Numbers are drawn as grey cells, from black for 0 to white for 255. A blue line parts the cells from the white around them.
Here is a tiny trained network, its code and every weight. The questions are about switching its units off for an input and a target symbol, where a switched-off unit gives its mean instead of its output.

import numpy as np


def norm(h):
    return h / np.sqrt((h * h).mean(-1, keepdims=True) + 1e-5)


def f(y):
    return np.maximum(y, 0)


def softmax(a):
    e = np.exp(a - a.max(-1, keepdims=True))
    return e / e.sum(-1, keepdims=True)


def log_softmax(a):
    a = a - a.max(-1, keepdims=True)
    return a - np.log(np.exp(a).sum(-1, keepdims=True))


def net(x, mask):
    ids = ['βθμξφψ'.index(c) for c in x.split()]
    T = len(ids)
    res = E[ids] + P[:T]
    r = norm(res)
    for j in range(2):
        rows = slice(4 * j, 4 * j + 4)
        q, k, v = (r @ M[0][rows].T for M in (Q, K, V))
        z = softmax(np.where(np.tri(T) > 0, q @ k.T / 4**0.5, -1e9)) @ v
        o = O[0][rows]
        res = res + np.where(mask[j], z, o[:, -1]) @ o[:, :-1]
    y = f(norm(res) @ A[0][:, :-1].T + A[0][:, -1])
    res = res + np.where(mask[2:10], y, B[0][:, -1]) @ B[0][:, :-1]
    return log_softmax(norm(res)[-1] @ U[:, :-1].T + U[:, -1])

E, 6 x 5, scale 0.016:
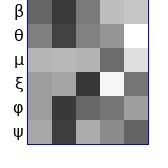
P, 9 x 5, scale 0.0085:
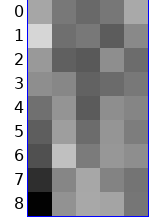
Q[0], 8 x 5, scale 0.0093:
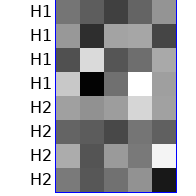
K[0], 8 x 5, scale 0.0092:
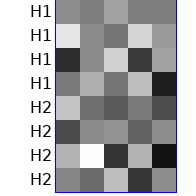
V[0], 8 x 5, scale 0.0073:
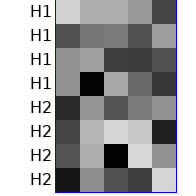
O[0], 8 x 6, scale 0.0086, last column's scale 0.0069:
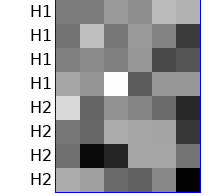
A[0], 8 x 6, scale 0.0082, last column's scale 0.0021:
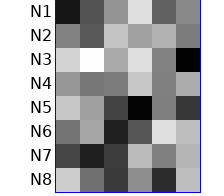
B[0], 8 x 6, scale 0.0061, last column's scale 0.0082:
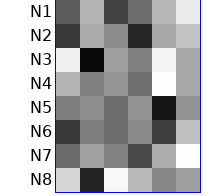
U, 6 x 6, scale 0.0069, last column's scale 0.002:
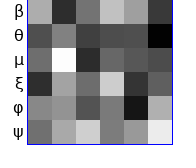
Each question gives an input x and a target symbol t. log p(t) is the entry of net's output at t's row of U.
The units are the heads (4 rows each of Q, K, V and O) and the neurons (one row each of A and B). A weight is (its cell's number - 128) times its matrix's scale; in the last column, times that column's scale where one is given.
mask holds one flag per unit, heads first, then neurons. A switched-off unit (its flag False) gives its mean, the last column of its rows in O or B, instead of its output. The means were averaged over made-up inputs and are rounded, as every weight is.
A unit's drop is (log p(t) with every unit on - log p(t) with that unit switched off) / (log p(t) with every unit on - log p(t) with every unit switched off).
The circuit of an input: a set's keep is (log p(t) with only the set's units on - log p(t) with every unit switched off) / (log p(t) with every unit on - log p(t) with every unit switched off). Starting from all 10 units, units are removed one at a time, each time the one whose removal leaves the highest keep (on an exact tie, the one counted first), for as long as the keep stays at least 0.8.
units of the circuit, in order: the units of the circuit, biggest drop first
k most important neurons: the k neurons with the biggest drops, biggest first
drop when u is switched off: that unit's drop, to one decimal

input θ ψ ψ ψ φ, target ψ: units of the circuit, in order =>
(H1)
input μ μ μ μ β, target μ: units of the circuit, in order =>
(H2, H1)
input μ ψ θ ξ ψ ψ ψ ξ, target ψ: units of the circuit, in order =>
(H2, N3)
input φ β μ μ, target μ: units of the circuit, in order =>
(H1, H2, N5)
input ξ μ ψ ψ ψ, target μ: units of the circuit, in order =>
(H2, H1, N1)
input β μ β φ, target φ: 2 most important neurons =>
(N5, N8)
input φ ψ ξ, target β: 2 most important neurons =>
(N8, N3)
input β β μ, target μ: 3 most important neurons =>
(N5, N6, N8)
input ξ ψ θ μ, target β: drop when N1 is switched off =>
0.2
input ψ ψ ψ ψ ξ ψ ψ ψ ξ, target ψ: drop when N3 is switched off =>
0.2
